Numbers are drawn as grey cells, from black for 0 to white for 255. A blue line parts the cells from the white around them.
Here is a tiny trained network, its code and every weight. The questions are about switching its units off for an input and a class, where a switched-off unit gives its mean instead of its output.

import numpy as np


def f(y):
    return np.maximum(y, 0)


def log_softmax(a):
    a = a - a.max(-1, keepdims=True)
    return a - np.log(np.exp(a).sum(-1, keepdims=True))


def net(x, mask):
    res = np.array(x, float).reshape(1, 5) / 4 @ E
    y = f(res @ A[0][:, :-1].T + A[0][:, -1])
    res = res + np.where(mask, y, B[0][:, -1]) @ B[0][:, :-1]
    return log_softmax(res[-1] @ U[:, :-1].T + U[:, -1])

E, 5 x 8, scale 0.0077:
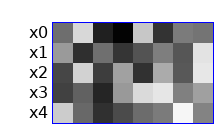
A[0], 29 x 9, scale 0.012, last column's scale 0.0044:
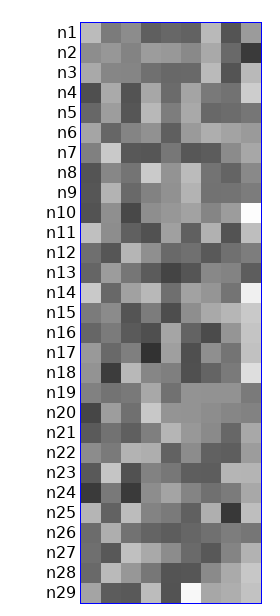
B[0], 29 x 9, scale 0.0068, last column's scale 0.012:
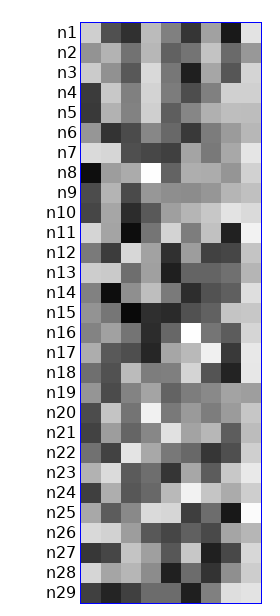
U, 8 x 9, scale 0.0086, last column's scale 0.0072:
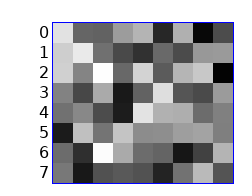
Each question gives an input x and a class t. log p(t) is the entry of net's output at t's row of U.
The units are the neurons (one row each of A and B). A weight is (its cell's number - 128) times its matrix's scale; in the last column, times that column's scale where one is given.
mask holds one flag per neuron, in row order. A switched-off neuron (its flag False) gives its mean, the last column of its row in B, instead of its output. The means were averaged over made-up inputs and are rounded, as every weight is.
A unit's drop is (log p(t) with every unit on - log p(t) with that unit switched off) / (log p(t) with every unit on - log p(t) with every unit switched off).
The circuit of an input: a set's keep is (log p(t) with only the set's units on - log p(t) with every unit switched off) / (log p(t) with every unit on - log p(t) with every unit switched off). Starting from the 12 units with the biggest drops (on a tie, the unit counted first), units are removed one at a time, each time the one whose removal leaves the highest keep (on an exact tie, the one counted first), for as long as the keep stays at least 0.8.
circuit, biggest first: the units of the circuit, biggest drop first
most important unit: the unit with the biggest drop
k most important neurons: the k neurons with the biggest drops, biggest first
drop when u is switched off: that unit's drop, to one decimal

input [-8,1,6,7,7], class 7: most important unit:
n29
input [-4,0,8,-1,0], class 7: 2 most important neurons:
n29, n15
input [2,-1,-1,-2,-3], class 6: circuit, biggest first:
n10, n11
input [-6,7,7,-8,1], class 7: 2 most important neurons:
n15, n29
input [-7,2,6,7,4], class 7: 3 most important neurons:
n29, n15, n6
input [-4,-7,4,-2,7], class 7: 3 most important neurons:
n29, n15, n17
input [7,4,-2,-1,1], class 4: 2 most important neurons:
n17, n11
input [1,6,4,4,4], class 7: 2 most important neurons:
n29, n15
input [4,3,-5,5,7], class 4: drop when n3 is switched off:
-0.1
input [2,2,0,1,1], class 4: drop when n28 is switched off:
0.1
